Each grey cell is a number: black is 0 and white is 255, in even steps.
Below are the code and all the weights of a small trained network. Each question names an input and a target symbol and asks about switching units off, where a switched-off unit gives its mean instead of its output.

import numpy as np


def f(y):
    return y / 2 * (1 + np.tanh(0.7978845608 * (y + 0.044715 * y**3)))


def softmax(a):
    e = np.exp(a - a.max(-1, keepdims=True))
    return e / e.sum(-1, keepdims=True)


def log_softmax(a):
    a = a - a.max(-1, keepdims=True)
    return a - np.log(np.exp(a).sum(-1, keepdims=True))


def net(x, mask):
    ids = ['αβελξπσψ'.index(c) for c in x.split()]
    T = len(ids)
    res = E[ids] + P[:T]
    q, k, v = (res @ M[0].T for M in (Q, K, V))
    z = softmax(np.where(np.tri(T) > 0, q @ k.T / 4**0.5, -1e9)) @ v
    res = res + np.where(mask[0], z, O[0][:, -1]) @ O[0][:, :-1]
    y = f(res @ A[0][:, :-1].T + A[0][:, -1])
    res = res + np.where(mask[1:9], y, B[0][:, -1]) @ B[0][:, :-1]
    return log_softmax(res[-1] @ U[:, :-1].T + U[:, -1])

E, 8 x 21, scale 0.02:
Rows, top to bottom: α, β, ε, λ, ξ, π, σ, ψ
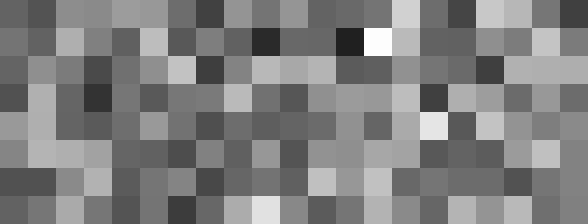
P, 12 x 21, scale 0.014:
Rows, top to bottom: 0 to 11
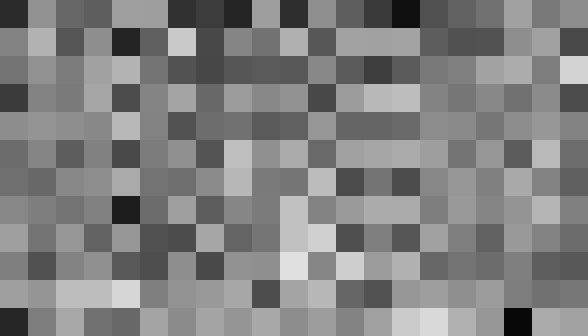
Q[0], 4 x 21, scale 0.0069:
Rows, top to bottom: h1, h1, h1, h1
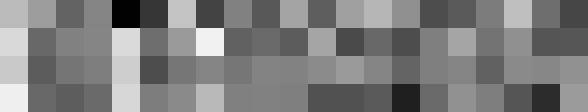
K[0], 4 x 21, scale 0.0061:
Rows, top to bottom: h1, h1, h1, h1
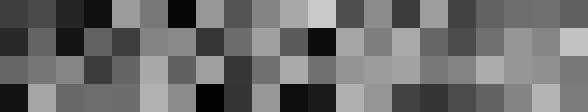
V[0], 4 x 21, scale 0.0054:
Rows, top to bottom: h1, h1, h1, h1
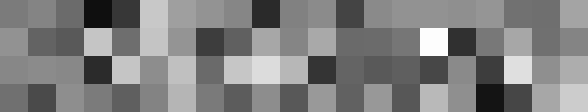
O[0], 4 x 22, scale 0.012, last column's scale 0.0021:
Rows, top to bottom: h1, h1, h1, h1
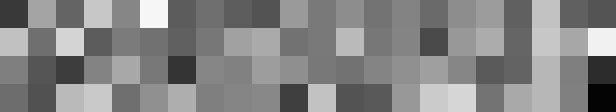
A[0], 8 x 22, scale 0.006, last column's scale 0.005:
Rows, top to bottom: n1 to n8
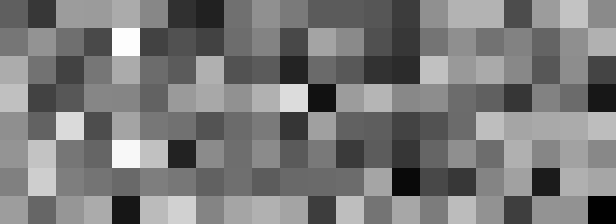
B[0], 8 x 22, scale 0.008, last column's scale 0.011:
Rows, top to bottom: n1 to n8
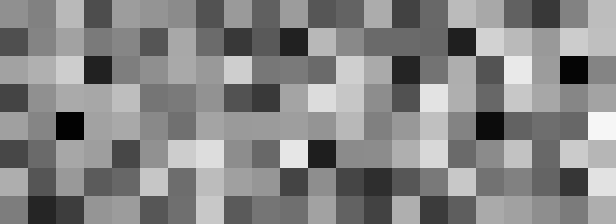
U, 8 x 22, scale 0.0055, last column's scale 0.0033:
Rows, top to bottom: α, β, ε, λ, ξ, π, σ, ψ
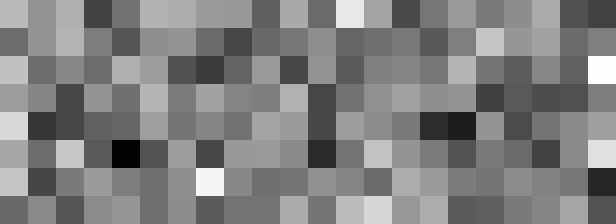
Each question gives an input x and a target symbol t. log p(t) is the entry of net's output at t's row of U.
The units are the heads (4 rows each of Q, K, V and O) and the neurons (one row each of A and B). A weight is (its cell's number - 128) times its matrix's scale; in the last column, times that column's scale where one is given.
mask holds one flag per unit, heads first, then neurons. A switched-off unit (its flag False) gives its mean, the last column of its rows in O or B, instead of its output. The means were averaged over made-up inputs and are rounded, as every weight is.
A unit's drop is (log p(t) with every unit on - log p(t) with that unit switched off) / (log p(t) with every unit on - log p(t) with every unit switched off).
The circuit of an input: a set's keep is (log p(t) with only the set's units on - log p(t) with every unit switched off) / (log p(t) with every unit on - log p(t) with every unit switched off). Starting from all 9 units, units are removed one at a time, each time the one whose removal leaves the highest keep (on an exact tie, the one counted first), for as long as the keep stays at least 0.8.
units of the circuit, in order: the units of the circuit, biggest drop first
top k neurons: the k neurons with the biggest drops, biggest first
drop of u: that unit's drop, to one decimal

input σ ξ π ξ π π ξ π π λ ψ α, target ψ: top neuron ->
[n4]
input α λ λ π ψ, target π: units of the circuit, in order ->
[n5 n6 h1]
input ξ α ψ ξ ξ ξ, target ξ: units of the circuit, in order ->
[h1 n8]
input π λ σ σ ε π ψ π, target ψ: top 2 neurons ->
[n4 n7]
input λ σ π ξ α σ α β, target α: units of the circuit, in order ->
[h1 n4 n7]
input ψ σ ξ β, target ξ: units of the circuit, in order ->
[h1 n8]
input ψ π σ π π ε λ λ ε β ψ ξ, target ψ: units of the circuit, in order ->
[h1 n4]
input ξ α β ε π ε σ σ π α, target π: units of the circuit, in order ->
[h1 n5]
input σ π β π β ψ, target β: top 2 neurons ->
[n5 n8]
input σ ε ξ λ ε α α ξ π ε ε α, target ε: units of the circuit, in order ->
[h1 n1]
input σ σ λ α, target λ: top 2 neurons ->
[n2 n7]
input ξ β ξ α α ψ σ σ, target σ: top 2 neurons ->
[n8 n5]
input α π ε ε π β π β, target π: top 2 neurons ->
[n5 n8]
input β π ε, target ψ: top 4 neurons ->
[n5 n7 n6 n2]
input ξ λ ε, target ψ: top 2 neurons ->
[n6 n7]
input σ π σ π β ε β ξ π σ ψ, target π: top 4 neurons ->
[n5 n8 n4 n7]
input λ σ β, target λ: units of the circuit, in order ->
[n5 n2]
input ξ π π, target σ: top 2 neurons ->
[n5 n7]
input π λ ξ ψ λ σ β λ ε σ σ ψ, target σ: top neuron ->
[n8]
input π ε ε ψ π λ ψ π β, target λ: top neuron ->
[n2]
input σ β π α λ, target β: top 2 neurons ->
[n5 n2]
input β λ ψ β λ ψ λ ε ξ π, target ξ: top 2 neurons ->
[n8 n4]
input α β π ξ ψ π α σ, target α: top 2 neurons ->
[n4 n7]
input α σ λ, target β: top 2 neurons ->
[n2 n5]
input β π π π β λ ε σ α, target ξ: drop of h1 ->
0.4
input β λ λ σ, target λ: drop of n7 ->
0.2
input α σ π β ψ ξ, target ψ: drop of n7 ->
0.3
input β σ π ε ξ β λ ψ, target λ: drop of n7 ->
0.1
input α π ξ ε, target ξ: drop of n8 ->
0.3
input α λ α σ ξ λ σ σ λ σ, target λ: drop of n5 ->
0.0
